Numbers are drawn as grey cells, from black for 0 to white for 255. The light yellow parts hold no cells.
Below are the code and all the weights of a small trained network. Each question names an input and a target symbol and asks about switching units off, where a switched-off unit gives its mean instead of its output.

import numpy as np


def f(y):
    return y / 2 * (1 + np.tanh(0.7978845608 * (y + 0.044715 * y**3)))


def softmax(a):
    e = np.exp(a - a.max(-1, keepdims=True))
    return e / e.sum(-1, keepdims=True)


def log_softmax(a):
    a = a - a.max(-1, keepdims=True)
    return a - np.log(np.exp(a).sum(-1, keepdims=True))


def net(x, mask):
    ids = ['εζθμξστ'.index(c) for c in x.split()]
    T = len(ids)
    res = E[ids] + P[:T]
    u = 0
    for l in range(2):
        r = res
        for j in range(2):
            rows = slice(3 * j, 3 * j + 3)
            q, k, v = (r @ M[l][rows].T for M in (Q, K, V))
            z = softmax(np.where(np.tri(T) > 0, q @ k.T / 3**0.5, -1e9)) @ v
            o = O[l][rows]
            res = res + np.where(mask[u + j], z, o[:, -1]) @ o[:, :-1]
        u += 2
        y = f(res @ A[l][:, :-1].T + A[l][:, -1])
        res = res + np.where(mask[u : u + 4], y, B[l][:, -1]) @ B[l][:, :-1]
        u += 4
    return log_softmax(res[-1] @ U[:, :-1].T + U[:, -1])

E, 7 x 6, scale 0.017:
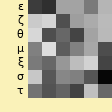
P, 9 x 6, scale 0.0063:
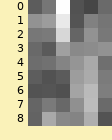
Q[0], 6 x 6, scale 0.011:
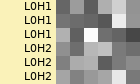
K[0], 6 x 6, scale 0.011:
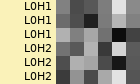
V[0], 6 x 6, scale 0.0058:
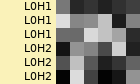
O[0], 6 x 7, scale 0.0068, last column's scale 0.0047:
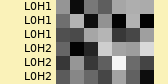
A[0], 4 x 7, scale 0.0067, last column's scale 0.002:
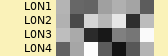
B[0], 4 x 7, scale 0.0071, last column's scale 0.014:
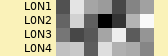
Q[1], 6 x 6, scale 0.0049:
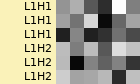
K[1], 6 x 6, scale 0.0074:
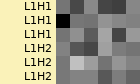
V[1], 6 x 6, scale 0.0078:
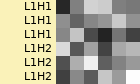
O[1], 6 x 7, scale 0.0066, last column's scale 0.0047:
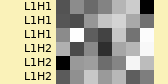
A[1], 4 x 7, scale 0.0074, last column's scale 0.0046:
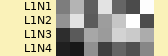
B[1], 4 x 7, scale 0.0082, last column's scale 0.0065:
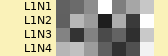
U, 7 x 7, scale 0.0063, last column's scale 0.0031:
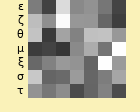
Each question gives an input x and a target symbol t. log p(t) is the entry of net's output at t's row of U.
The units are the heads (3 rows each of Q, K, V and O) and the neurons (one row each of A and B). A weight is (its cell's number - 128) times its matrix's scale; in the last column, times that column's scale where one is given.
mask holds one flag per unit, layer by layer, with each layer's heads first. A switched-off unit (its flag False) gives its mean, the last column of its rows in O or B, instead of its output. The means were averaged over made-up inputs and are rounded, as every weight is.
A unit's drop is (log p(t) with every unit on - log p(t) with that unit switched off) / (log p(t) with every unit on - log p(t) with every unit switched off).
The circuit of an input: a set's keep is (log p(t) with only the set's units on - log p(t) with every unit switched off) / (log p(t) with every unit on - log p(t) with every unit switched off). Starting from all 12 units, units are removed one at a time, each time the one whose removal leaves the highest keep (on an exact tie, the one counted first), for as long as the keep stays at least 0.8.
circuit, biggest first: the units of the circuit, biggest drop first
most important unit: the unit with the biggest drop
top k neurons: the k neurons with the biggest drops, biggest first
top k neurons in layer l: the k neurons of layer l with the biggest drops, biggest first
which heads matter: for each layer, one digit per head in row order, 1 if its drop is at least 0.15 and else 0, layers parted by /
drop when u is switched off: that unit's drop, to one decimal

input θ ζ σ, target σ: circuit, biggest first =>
L0H1, L0N4, L1N2
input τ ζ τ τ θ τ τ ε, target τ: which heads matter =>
10 / 01
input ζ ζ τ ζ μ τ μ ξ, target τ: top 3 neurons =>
L0N2, L1N1, L1N2
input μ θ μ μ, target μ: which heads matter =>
01 / 00
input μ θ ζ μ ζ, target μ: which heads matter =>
11 / 00
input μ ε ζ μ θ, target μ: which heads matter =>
11 / 10
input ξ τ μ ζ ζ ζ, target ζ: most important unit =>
L1N2
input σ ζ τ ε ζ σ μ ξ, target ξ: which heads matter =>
01 / 00
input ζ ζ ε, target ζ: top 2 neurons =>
L0N4, L1N2
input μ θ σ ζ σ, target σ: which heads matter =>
10 / 01
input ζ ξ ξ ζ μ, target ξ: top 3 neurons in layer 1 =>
L1N1, L1N3, L1N2
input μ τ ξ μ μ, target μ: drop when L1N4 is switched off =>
0.3
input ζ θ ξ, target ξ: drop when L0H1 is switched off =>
-0.1
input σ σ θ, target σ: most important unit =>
L0H1
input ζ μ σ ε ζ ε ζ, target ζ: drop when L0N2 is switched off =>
0.4
